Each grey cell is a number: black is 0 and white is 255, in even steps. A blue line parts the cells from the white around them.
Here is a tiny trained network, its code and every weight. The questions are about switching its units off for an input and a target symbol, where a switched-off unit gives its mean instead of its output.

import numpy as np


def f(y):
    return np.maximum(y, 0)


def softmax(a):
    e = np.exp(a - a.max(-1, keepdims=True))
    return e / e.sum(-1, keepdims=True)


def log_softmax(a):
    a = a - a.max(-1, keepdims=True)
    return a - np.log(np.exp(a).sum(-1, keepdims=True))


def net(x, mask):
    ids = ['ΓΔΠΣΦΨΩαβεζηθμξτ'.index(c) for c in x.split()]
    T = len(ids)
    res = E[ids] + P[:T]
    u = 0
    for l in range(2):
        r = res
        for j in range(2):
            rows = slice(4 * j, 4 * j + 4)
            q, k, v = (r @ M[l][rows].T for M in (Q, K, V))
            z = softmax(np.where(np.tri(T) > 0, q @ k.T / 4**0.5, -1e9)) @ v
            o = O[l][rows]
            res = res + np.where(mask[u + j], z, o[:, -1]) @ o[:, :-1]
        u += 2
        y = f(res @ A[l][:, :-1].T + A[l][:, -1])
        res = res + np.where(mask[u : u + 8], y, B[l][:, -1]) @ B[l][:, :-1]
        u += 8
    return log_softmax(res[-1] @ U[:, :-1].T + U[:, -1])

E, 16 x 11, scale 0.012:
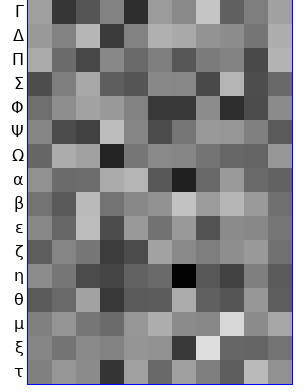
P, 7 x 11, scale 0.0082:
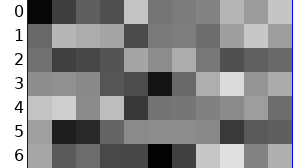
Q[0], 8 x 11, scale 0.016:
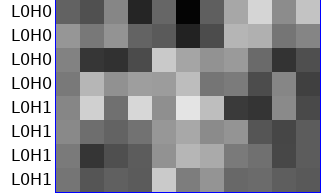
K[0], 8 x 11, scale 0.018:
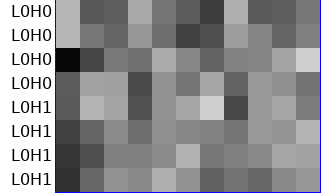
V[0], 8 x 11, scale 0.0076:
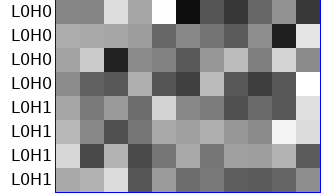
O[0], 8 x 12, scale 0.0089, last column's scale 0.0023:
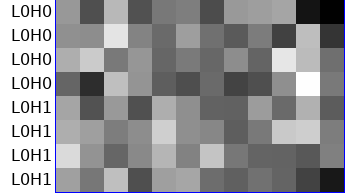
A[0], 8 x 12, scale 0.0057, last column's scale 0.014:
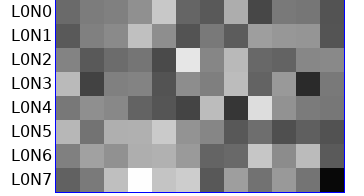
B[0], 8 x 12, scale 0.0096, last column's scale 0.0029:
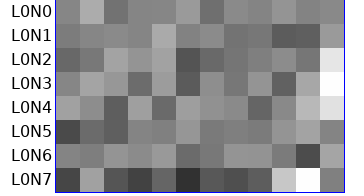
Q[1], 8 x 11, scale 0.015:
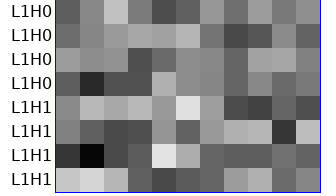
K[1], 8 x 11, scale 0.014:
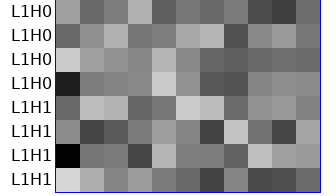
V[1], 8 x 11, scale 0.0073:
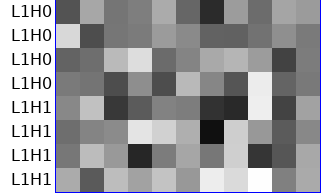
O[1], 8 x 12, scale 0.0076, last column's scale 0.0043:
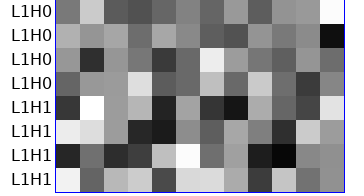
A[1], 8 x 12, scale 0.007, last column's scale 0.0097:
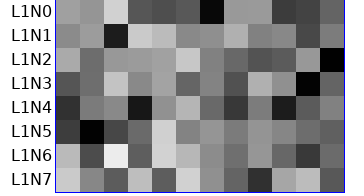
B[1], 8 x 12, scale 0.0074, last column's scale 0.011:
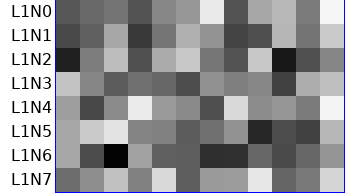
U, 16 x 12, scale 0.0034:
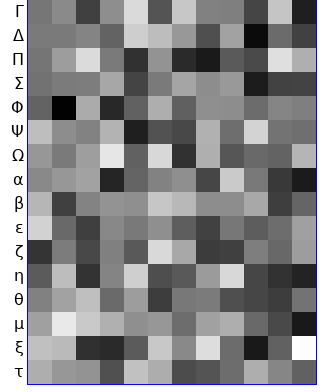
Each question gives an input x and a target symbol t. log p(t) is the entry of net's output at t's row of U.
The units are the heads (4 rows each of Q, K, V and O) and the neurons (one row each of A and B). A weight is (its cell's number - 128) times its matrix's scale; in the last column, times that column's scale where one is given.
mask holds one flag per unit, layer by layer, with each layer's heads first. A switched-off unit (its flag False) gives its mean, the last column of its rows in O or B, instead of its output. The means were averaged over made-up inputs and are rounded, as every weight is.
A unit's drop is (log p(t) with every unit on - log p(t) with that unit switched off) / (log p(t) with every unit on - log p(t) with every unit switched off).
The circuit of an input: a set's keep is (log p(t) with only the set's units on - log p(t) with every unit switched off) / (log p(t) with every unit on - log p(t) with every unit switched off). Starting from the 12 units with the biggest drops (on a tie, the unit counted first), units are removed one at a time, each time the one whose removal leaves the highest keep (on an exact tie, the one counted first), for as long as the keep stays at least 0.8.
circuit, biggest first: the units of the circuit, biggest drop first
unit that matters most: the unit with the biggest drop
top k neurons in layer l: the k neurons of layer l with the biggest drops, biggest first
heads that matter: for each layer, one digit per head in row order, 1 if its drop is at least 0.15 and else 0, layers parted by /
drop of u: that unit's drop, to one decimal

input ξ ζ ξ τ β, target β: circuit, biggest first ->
[L1H1 L0H1]
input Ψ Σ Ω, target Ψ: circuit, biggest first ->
[L1H1 L0H1 L0H0]
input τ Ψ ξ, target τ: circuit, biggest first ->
[L1H0 L0H1 L0H0]
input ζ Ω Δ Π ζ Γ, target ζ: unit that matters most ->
L0H0
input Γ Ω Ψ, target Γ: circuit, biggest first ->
[L0H0 L0H1]
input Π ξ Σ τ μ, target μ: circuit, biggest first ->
[L1H1 L1N7 L0H0 L0H1]
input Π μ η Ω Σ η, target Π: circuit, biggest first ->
[L0H0 L1H1]
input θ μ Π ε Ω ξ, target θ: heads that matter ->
10 / 01
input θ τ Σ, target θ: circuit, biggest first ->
[L1N5 L1H1 L0H0]
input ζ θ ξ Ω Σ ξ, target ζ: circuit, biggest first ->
[L1N1 L0H0 L1H0 L1H1]
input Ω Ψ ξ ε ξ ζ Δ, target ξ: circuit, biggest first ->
[L1H1 L0H0]
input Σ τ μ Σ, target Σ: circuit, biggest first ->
[L1H0 L0H1 L0H0]
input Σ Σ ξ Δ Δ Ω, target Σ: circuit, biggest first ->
[L0H0 L1H0 L0H1]
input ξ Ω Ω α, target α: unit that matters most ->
L1N0
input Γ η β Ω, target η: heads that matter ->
00 / 01
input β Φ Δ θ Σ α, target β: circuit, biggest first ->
[L1H1 L0H0]
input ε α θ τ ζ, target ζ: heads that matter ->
11 / 01
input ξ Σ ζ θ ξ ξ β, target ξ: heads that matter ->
00 / 01
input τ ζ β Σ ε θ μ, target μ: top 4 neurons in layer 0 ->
[L0N5 L0N3 L0N6 L0N4]
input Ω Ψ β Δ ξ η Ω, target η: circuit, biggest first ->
[L1H1]
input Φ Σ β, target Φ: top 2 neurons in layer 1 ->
[L1N0 L1N4]
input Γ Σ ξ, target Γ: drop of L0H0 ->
0.7
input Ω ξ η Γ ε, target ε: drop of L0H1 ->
0.5
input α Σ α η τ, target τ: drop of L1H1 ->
0.1
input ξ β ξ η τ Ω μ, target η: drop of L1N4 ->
0.1
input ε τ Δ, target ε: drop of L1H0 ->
0.2
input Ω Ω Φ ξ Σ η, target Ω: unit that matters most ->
L1N4
